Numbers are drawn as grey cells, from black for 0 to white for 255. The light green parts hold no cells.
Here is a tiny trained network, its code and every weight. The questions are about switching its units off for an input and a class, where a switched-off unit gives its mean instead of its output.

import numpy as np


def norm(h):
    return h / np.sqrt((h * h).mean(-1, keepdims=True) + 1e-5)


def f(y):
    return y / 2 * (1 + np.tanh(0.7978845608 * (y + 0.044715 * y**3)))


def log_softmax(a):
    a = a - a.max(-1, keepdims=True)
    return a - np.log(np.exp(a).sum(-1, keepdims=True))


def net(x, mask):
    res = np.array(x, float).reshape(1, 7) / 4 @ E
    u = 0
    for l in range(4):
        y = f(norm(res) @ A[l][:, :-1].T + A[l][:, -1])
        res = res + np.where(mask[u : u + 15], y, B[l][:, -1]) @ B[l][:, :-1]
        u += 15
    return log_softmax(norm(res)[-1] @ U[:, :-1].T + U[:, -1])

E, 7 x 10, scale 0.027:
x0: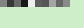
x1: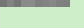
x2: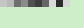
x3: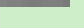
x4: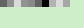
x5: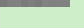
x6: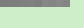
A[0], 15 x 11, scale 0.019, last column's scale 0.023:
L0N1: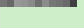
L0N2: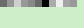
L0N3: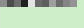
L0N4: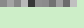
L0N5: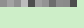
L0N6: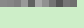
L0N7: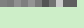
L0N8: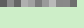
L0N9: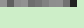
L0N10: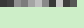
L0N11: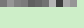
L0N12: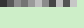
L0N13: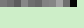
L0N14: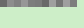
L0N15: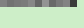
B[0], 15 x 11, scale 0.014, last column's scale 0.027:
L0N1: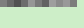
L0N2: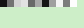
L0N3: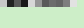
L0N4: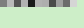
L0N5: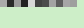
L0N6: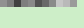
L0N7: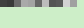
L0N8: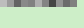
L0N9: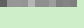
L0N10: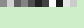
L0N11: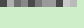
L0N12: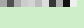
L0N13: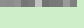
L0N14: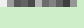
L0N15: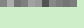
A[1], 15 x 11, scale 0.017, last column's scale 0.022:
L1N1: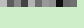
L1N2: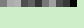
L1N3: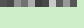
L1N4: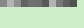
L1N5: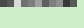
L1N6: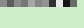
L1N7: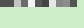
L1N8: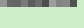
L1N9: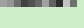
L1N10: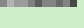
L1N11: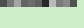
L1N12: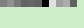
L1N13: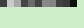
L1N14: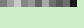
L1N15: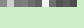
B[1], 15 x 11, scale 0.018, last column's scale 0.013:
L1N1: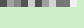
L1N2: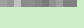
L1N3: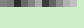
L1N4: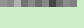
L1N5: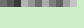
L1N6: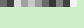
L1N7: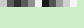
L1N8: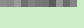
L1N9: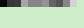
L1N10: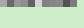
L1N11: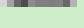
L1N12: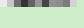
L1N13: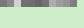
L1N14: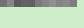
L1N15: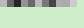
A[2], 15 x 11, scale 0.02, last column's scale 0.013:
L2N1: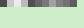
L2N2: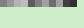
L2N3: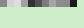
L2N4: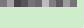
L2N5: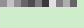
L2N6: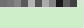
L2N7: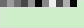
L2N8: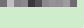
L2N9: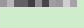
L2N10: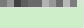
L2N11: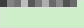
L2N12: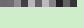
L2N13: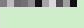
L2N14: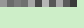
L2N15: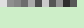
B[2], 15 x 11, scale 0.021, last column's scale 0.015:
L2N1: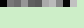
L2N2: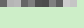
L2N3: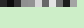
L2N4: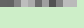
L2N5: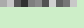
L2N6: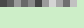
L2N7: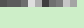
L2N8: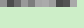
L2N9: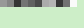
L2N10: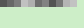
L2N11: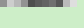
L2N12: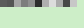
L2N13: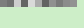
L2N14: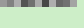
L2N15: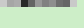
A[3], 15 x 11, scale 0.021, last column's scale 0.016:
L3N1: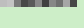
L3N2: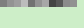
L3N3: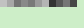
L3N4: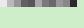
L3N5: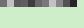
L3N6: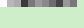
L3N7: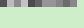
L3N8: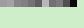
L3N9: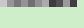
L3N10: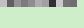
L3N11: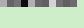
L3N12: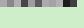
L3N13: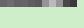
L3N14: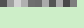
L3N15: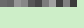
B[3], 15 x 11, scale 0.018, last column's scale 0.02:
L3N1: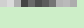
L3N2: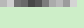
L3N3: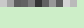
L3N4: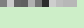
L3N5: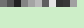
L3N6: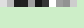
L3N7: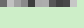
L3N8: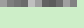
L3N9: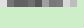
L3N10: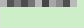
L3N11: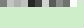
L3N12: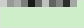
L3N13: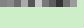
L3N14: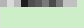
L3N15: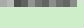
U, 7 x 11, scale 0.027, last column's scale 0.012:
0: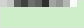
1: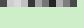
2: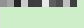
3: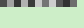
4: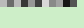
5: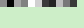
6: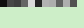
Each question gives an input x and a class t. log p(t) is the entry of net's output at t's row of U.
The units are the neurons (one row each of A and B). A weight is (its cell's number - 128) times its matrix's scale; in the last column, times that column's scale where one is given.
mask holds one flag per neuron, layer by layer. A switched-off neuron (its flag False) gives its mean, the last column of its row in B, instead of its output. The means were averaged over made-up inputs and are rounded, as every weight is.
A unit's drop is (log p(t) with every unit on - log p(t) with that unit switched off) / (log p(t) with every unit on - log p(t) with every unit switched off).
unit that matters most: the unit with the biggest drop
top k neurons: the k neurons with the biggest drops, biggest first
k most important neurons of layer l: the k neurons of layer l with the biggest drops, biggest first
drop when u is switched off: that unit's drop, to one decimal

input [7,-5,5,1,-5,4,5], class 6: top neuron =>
[L0N2]
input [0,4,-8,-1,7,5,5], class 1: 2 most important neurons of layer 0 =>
[L0N12 L0N3]
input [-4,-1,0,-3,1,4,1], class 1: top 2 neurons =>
[L0N10 L0N4]
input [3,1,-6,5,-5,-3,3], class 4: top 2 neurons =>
[L0N12 L0N2]
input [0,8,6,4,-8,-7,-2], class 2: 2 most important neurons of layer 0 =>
[L0N3 L0N5]
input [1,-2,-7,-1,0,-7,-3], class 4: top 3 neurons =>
[L0N12 L0N2 L0N4]
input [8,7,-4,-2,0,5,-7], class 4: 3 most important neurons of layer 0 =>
[L0N2 L0N12 L0N3]
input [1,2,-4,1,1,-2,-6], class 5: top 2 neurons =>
[L0N12 L0N4]
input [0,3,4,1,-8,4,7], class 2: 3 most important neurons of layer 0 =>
[L0N3 L0N5 L0N10]
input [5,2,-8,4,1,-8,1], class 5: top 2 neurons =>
[L0N12 L1N7]
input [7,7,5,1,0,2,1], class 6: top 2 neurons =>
[L0N2 L1N1]
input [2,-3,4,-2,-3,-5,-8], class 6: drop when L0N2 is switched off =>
1.0
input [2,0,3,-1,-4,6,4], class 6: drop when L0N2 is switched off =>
1.1
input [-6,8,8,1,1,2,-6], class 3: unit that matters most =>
L0N3
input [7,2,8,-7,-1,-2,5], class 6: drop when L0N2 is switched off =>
1.1
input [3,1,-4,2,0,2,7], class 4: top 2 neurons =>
[L0N2 L0N12]
